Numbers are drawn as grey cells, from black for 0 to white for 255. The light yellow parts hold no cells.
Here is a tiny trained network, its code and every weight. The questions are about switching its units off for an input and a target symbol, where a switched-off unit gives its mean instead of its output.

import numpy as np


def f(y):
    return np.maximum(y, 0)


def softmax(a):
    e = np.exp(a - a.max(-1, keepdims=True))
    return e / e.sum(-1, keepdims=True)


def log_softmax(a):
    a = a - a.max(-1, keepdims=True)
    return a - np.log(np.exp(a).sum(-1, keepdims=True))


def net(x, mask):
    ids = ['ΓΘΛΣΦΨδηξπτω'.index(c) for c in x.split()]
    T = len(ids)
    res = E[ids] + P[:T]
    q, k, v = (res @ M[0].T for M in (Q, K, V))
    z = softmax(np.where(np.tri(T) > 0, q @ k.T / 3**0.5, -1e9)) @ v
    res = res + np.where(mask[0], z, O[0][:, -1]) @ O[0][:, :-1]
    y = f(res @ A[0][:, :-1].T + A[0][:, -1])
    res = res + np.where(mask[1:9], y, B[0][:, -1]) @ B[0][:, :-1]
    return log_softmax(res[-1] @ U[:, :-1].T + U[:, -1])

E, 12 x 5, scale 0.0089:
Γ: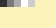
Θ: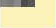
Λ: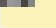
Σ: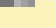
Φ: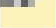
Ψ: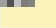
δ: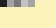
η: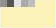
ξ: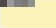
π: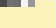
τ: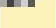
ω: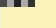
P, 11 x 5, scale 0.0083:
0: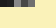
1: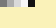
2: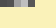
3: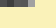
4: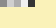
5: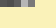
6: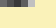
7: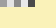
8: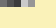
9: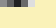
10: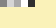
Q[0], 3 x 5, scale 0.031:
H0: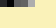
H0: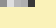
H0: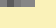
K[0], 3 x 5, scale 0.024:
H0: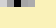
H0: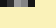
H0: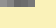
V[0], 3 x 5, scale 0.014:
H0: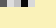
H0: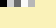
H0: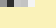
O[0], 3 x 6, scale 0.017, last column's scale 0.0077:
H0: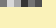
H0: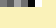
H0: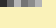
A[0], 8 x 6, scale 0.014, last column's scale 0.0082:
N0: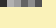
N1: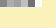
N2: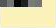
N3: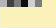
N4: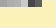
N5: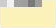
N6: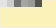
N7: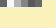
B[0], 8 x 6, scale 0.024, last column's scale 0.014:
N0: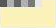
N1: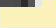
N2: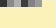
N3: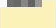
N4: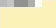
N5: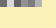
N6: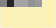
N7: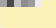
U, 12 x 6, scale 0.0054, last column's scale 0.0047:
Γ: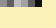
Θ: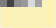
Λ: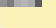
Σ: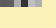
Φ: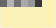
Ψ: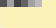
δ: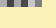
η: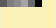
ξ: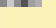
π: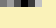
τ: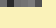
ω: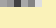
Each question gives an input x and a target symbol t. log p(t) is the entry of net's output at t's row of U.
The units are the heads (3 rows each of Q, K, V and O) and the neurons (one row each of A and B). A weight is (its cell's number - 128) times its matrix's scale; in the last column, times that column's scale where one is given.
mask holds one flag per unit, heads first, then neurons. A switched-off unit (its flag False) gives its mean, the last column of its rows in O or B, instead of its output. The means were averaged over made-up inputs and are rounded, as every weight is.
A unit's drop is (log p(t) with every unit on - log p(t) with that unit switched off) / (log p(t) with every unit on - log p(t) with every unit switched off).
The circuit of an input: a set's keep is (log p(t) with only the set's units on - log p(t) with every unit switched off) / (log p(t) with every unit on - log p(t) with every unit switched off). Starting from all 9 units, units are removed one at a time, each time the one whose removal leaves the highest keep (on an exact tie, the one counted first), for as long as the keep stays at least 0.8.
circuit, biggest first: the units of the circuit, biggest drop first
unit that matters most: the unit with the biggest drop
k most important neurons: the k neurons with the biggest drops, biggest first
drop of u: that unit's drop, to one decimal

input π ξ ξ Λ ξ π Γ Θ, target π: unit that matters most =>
N7
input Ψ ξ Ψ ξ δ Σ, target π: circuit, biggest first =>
(N7 H0)
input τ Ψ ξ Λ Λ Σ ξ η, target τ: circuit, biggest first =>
(H0 N4 N1)
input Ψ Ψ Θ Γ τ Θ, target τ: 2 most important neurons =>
(N4 N0)
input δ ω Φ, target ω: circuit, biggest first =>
(H0 N4)
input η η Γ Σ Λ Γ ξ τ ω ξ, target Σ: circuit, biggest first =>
(N2 H0 N7)
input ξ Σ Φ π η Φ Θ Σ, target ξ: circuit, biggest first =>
(H0 N4)
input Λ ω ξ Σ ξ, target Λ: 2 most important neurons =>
(N7 N6)
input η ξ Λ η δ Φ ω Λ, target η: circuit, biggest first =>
(N0 H0 N4 N7)
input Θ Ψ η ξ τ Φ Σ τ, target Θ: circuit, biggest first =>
(N6 H0)
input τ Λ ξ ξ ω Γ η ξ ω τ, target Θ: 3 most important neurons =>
(N1 N0 N5)
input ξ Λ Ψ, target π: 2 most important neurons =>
(N7 N6)
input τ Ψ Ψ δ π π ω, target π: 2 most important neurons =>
(N7 N2)
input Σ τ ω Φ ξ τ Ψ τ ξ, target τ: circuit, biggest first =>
(N4 H0)
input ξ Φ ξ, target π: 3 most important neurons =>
(N7 N6 N0)
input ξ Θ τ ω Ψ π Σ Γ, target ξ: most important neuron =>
(N5)
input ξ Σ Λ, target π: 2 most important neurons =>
(N7 N6)
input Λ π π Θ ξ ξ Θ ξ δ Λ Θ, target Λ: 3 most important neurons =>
(N7 N6 N5)
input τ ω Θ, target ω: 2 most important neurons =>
(N7 N4)
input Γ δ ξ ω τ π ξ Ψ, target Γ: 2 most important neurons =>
(N7 N5)
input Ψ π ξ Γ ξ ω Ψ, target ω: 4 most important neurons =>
(N3 N7 N1 N0)
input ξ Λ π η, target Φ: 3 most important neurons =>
(N0 N1 N7)
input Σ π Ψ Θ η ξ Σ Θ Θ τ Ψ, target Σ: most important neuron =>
(N1)
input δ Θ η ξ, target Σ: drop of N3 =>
0.1
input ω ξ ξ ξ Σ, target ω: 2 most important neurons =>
(N4 N7)
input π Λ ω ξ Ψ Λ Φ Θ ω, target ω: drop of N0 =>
-0.1
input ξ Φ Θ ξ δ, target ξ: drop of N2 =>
0.0
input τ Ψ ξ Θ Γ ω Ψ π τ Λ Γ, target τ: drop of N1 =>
0.3
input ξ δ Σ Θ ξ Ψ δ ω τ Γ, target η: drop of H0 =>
1.1
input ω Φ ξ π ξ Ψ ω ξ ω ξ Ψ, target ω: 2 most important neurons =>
(N4 N7)
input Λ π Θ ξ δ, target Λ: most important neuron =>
(N7)
